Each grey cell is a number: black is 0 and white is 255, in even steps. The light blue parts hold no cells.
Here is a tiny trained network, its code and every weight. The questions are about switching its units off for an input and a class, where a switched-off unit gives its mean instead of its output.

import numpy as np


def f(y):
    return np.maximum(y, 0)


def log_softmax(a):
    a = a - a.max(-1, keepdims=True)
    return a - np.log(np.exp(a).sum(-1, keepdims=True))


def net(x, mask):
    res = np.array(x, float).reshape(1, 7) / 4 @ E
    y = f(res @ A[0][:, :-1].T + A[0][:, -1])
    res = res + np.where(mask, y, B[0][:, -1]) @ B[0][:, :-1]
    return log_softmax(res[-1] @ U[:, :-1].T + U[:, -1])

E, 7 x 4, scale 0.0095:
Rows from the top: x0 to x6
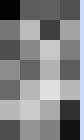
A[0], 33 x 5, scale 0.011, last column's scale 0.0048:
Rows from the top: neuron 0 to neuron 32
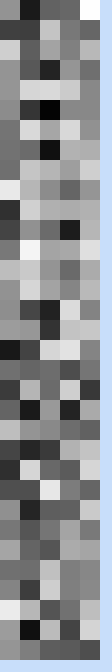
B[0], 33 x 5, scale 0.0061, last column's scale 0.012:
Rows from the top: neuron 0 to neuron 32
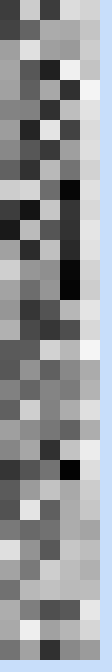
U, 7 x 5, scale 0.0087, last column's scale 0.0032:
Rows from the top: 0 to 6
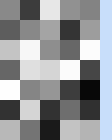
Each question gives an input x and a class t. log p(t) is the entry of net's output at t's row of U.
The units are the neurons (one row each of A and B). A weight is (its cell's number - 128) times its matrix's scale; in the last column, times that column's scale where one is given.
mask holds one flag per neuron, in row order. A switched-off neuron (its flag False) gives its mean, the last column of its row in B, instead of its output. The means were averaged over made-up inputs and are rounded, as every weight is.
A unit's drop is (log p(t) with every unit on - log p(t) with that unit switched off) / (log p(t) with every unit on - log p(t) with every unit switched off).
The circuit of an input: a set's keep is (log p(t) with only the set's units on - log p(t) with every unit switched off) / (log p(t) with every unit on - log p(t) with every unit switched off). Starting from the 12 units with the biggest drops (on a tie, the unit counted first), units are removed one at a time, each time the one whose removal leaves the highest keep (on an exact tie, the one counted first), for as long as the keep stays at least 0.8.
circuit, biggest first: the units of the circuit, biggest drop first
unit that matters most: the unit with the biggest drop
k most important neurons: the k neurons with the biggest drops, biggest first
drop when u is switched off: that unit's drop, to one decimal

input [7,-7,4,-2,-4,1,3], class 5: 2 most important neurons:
neuron 11; neuron 23
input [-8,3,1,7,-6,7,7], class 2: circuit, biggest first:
neuron 6; neuron 2
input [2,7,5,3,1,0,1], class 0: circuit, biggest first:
neuron 9; neuron 10
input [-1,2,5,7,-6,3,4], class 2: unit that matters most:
neuron 31
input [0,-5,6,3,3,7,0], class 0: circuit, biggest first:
neuron 28; neuron 8
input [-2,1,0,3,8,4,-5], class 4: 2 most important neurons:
neuron 9; neuron 13
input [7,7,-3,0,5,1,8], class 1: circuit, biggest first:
neuron 10; neuron 23
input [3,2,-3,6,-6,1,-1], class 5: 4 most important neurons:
neuron 25; neuron 11; neuron 0; neuron 20
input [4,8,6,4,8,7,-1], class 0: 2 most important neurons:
neuron 6; neuron 8
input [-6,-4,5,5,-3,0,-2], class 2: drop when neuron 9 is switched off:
0.1
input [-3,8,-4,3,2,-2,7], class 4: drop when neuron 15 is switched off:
-0.1
